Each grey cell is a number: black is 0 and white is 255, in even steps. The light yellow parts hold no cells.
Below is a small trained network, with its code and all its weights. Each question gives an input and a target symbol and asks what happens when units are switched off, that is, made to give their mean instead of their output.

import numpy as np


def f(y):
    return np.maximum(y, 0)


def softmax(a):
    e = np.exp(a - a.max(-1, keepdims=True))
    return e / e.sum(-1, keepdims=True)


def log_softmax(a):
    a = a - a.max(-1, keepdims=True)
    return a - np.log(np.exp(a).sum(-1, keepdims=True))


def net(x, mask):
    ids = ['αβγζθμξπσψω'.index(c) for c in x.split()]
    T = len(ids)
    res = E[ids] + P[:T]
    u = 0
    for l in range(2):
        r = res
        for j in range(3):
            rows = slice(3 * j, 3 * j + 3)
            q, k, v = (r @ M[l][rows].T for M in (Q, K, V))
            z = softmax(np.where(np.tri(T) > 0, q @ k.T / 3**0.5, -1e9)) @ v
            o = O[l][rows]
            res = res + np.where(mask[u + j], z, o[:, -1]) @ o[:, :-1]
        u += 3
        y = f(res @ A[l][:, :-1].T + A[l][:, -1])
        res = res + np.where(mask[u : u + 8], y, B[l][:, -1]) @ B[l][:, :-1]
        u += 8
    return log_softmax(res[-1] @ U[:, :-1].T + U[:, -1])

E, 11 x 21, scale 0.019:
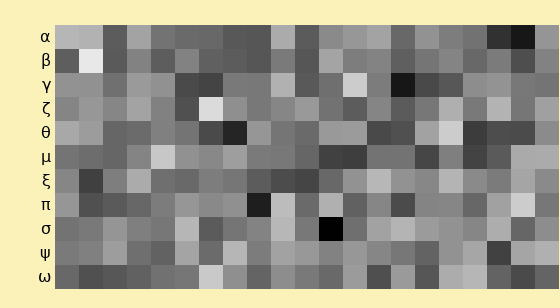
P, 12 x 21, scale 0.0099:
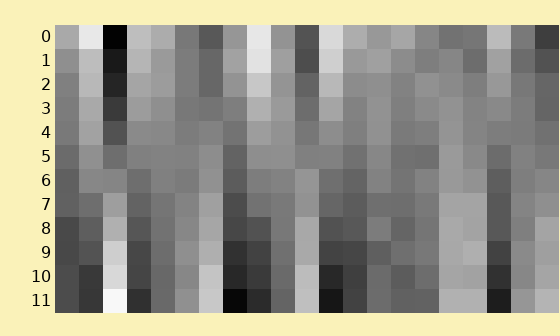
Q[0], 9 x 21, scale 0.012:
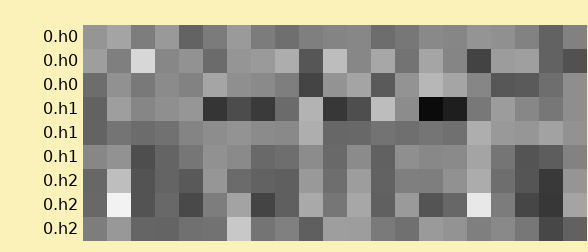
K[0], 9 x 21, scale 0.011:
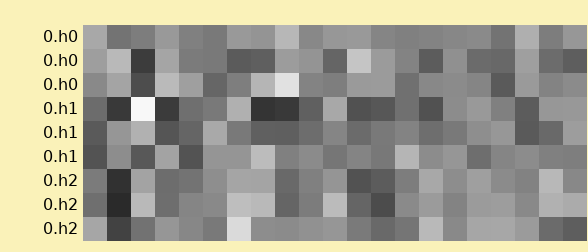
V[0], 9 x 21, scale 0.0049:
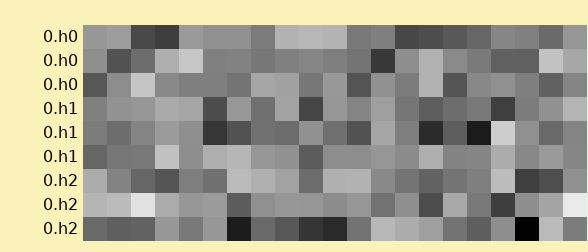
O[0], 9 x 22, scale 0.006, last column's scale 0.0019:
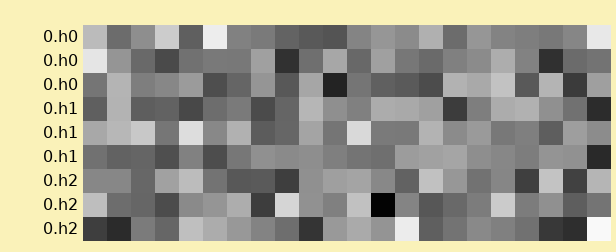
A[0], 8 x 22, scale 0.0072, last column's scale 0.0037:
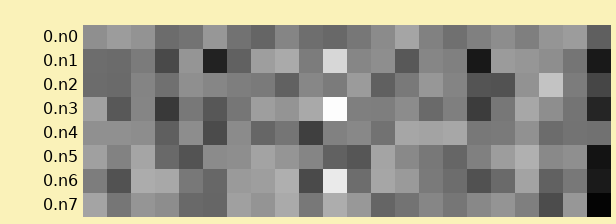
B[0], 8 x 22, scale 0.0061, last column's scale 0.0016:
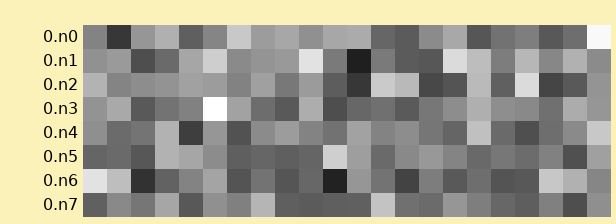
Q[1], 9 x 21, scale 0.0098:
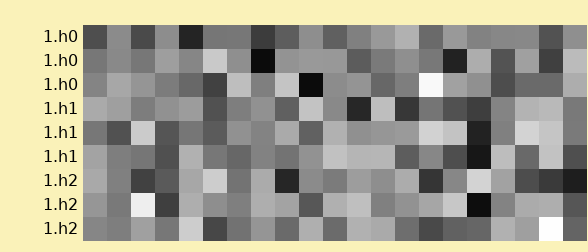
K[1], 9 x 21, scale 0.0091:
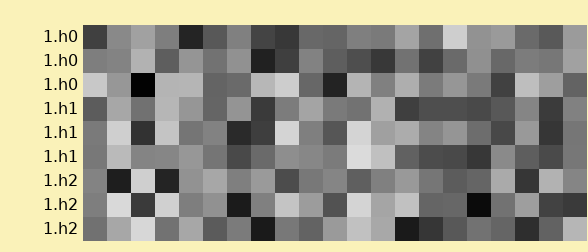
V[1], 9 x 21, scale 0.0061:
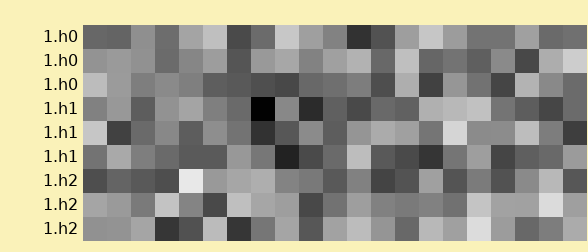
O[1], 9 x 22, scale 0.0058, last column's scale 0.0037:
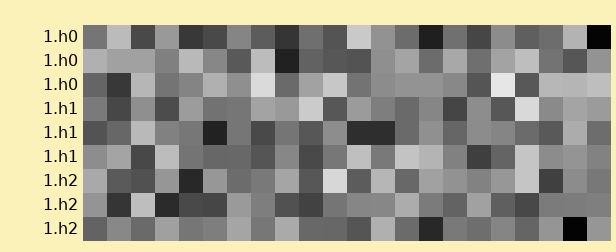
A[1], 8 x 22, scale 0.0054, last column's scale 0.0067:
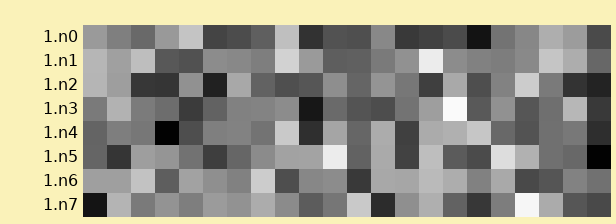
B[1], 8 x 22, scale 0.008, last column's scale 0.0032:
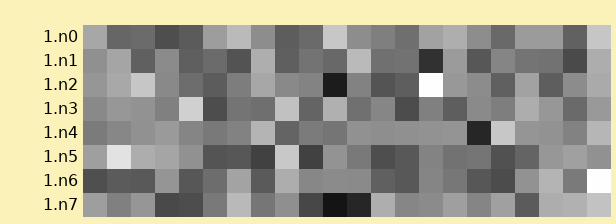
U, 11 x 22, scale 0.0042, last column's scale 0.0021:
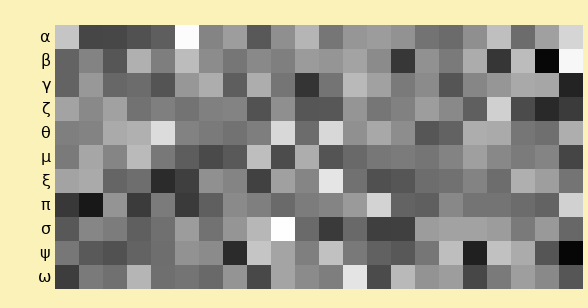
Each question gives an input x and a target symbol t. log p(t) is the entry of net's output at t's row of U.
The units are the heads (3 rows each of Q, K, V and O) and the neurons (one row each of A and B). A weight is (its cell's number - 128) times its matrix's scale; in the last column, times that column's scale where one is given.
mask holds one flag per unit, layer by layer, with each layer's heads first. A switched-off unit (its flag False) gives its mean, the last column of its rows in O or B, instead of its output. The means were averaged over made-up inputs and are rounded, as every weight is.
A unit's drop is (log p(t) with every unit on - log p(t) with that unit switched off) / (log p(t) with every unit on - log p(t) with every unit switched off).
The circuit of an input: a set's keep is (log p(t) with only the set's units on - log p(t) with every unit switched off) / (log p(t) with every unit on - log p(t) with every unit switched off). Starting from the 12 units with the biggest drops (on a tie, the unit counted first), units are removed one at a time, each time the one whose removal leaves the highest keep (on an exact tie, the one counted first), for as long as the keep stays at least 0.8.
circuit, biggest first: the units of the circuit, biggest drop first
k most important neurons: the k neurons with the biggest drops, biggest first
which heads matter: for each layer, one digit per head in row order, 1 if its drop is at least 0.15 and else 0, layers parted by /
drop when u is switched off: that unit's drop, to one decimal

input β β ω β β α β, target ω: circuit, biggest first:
0.h2
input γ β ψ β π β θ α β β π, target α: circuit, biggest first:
0.h0, 1.h2
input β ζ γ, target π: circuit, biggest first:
1.h2, 0.h2, 0.h1
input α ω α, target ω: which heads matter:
001 / 000
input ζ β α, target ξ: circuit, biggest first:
0.h2, 1.h2
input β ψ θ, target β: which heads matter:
000 / 010
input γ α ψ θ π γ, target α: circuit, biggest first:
0.h0, 0.n6, 1.n0, 1.h2
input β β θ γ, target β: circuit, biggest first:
1.h2, 1.h1, 0.h1
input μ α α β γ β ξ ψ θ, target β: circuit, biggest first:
1.h1, 1.h2, 0.h2
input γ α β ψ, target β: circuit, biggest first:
1.h1, 1.h2
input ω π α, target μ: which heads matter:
000 / 010
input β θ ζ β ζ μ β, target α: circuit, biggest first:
1.h2, 1.h1
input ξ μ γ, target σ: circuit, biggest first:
0.h0, 0.n1, 0.h1
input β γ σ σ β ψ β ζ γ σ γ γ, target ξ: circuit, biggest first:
1.h0
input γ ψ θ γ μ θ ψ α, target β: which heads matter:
000 / 011
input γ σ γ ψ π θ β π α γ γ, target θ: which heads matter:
010 / 001
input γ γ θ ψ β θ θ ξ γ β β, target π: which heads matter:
001 / 000
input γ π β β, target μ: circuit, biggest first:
1.h1, 1.n3
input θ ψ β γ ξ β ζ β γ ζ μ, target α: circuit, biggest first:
1.h2, 0.h0
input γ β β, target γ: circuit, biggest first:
1.n7, 1.h1, 0.h0
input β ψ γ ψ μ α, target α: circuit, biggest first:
1.h2, 1.h1
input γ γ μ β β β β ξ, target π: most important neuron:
0.n4
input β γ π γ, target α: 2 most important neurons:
0.n6, 1.n0
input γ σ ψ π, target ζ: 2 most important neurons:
1.n2, 0.n2
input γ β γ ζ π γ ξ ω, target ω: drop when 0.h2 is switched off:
1.0
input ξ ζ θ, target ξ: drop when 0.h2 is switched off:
0.7
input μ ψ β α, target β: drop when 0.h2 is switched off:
0.1
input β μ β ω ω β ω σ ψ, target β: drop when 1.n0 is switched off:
0.0
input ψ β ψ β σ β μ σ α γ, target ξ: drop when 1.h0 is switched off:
0.8
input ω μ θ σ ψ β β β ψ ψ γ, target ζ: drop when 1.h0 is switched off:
0.6
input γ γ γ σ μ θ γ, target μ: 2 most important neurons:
1.n5, 0.n5
